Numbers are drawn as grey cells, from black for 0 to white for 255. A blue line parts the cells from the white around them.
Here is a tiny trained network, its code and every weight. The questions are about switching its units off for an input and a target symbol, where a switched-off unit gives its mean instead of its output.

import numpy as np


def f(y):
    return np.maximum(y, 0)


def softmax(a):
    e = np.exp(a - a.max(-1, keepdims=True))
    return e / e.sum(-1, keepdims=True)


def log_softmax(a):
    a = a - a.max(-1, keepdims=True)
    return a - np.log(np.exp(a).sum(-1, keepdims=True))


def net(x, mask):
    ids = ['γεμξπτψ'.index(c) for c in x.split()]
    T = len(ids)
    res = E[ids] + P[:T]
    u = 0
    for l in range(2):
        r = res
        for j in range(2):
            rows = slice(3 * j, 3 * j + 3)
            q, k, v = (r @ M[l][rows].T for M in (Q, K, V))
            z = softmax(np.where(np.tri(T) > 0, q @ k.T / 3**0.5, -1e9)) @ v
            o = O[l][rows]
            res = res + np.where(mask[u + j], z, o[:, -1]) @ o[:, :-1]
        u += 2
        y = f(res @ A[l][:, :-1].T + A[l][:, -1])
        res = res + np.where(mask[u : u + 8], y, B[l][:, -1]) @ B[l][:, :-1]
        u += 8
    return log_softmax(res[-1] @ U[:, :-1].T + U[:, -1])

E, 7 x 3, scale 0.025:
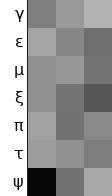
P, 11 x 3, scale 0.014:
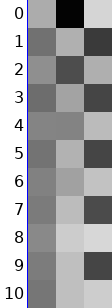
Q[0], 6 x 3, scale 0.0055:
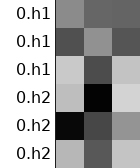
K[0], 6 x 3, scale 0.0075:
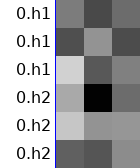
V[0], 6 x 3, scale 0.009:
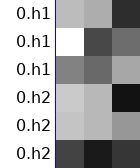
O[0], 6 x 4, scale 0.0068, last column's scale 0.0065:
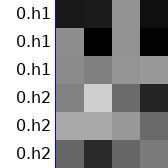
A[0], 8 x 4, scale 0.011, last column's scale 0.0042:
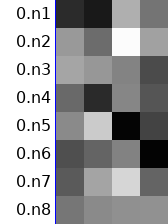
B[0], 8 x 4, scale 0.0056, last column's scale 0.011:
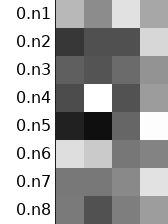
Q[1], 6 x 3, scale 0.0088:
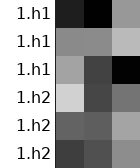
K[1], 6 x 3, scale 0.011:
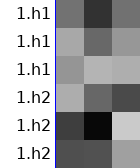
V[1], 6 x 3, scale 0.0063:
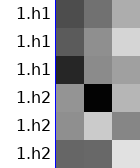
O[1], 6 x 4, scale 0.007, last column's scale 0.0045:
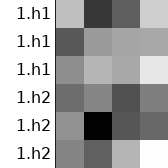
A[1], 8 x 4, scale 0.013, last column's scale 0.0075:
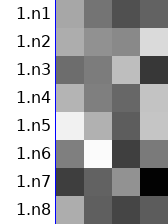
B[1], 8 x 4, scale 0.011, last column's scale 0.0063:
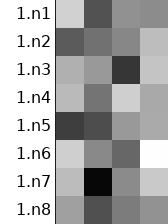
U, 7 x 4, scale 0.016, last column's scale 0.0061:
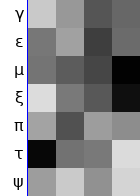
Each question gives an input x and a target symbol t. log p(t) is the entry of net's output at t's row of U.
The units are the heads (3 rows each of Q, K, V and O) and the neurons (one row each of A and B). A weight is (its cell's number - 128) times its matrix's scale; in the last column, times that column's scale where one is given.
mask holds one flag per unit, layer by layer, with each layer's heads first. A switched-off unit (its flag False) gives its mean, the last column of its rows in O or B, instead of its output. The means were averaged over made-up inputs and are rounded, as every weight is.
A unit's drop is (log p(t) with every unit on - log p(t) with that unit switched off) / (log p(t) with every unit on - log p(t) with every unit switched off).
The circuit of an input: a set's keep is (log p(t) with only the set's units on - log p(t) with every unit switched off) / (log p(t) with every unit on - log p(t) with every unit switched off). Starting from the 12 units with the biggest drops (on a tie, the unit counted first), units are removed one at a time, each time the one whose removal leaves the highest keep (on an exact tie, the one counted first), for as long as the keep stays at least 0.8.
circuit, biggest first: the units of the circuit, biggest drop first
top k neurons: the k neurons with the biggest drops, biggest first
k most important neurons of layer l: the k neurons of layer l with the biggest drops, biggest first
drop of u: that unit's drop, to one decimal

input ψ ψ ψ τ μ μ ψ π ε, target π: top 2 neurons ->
0.n5; 1.n4
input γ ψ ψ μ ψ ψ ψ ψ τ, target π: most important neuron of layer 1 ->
1.n5
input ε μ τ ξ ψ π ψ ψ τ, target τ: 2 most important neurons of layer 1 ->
1.n6; 1.n7
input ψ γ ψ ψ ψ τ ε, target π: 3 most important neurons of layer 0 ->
0.n5; 0.n4; 0.n2
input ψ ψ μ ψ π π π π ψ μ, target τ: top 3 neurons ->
0.n5; 1.n3; 0.n3
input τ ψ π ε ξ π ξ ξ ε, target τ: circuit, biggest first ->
0.h1; 1.n6; 1.h2
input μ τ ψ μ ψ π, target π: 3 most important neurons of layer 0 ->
0.n2; 0.n4; 0.n7
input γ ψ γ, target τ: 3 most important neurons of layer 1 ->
1.n6; 1.n7; 1.n4
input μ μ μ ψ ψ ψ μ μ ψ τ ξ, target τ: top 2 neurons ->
1.n5; 1.n6
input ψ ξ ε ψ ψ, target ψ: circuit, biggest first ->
0.h1; 0.n5
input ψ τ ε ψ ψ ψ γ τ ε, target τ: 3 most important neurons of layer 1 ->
1.n6; 1.n5; 1.n7
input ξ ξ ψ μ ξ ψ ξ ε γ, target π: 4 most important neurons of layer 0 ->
0.n2; 0.n4; 0.n1; 0.n7
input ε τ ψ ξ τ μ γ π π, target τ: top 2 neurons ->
1.n6; 0.n2
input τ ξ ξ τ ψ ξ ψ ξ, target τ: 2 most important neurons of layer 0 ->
0.n5; 0.n1
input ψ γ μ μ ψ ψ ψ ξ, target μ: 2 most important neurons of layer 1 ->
1.n8; 1.n1
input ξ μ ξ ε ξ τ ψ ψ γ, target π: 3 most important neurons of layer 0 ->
0.n2; 0.n4; 0.n7
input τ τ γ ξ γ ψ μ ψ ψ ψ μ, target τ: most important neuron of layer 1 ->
1.n5
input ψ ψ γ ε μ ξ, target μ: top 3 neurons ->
0.n5; 0.n1; 0.n4
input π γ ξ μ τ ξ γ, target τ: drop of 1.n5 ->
-0.1
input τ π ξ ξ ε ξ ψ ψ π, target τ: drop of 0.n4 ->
-0.1
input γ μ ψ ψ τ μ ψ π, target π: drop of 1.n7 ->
-0.3
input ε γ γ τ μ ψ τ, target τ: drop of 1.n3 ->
0.1
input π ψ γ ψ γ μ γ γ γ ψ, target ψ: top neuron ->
1.n6
